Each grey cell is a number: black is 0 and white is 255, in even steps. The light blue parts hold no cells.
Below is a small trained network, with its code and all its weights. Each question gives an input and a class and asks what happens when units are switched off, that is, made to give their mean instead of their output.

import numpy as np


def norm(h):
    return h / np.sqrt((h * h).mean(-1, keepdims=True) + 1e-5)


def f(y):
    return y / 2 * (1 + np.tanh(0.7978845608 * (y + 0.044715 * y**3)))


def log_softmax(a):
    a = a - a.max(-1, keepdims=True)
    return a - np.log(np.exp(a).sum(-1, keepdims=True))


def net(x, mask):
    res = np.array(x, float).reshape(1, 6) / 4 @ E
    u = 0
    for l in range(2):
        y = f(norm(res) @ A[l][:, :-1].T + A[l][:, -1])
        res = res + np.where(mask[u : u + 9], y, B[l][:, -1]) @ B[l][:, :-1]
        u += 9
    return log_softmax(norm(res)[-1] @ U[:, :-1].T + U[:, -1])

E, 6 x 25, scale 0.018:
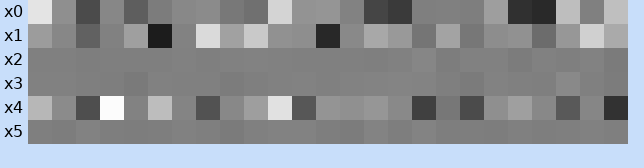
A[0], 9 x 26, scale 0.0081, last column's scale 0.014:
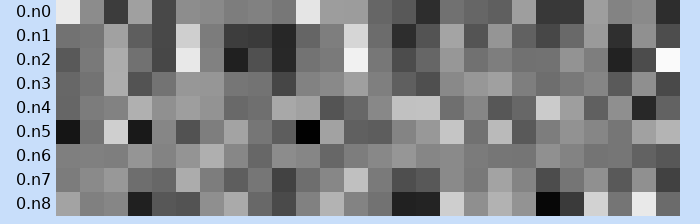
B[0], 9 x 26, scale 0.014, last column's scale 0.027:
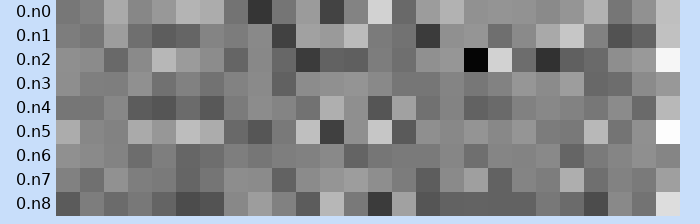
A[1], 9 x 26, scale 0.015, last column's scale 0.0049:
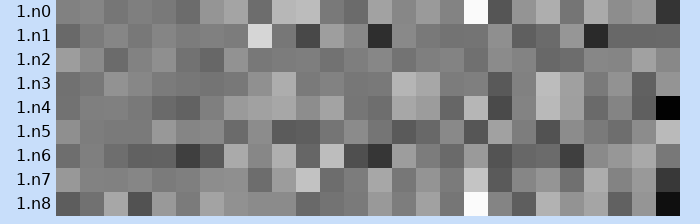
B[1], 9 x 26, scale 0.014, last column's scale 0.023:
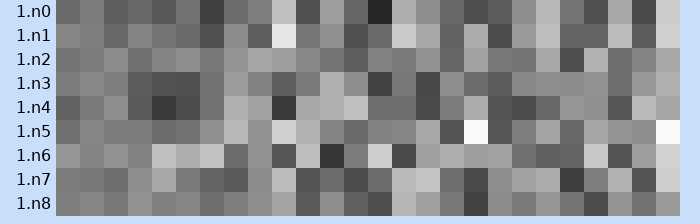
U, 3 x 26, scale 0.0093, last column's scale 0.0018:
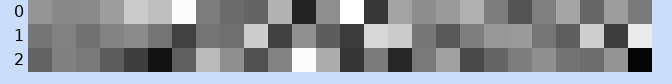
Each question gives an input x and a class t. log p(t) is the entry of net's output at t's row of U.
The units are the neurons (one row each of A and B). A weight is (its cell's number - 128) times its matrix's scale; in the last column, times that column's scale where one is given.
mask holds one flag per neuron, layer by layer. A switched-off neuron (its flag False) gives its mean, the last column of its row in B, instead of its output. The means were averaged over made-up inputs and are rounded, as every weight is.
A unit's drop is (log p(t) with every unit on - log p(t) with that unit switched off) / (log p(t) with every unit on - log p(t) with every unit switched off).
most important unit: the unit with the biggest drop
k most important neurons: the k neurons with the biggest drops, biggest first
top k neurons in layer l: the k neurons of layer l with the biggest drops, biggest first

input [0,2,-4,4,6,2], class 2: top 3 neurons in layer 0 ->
(0.n5 0.n2 0.n4)
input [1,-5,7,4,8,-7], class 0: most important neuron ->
(0.n8)
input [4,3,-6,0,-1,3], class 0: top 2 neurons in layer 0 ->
(0.n8 0.n5)
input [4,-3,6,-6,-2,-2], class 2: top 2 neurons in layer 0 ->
(0.n8 0.n1)
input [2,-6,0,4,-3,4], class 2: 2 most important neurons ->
(0.n1 0.n8)
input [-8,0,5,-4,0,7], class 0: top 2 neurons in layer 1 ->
(1.n0 1.n1)
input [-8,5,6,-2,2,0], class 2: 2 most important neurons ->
(0.n2 0.n4)
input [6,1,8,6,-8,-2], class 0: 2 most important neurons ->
(1.n6 0.n8)
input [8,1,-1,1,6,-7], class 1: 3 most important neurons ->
(0.n2 1.n7 0.n5)
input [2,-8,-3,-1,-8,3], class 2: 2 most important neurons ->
(0.n8 0.n1)
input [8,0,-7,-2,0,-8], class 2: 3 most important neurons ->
(0.n8 0.n5 1.n6)
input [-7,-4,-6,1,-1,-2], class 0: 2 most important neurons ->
(0.n5 0.n8)
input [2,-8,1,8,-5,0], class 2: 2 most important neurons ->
(0.n1 0.n8)
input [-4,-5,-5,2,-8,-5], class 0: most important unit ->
0.n5
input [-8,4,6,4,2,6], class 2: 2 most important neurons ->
(0.n2 0.n4)
